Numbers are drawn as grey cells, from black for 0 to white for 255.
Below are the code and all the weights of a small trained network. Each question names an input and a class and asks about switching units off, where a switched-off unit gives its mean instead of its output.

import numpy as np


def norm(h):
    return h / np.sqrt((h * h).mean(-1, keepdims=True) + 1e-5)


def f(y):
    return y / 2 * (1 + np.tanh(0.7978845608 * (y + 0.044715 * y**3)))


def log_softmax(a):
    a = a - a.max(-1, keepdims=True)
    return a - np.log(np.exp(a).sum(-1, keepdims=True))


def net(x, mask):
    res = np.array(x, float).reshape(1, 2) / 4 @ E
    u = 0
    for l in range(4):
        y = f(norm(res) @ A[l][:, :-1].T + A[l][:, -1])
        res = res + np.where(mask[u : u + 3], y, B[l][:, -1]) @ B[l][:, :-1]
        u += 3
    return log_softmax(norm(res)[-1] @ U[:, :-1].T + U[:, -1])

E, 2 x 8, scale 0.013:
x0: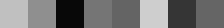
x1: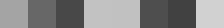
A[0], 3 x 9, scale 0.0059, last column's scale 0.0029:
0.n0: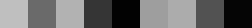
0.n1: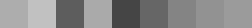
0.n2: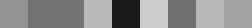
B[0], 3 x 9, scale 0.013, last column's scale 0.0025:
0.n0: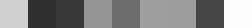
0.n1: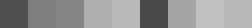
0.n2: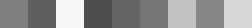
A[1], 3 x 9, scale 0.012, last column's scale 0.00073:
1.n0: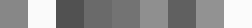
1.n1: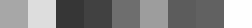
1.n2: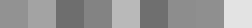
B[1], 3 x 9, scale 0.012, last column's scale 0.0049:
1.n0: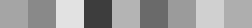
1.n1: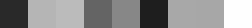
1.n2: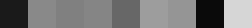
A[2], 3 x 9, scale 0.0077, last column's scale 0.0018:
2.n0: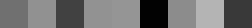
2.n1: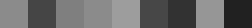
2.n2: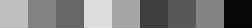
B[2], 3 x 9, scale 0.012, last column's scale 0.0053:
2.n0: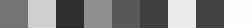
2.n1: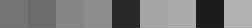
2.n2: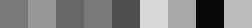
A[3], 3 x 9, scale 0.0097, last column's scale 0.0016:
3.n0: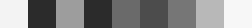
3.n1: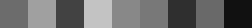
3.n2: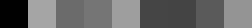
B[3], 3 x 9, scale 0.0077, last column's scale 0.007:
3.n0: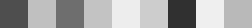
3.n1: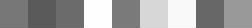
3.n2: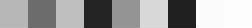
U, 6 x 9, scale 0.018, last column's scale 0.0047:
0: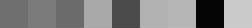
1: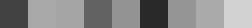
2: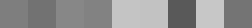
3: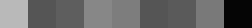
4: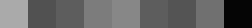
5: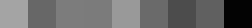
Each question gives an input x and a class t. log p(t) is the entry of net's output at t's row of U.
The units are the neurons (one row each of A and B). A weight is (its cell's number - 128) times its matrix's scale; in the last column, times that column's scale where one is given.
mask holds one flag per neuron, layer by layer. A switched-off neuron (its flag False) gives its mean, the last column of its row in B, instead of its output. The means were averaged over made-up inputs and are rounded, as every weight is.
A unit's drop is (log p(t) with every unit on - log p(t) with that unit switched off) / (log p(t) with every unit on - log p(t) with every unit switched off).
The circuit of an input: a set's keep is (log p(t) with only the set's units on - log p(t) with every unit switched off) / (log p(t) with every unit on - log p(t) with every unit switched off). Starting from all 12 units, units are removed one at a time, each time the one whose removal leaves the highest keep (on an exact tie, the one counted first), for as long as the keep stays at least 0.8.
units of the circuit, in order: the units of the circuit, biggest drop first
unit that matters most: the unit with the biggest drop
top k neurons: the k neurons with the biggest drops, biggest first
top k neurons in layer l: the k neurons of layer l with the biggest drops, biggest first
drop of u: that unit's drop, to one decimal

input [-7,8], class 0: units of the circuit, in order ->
[1.n1 2.n2 2.n1]
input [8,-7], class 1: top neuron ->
[1.n1]
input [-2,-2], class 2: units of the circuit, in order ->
[1.n2 2.n0 1.n1]
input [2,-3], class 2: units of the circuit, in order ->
[1.n2 2.n0]
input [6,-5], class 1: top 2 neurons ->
[1.n1 2.n2]
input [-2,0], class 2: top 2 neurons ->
[0.n0 1.n1]
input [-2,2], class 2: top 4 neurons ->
[1.n2 3.n2 0.n2 1.n1]
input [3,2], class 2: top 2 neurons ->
[1.n2 0.n0]
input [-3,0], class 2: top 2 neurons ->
[0.n0 3.n2]
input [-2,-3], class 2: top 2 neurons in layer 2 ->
[2.n0 2.n2]
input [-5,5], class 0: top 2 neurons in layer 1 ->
[1.n1 1.n0]
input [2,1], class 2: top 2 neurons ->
[1.n1 2.n0]
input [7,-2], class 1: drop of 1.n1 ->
0.6
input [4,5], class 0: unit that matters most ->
0.n1
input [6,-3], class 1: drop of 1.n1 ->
0.8
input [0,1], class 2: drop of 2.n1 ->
0.0
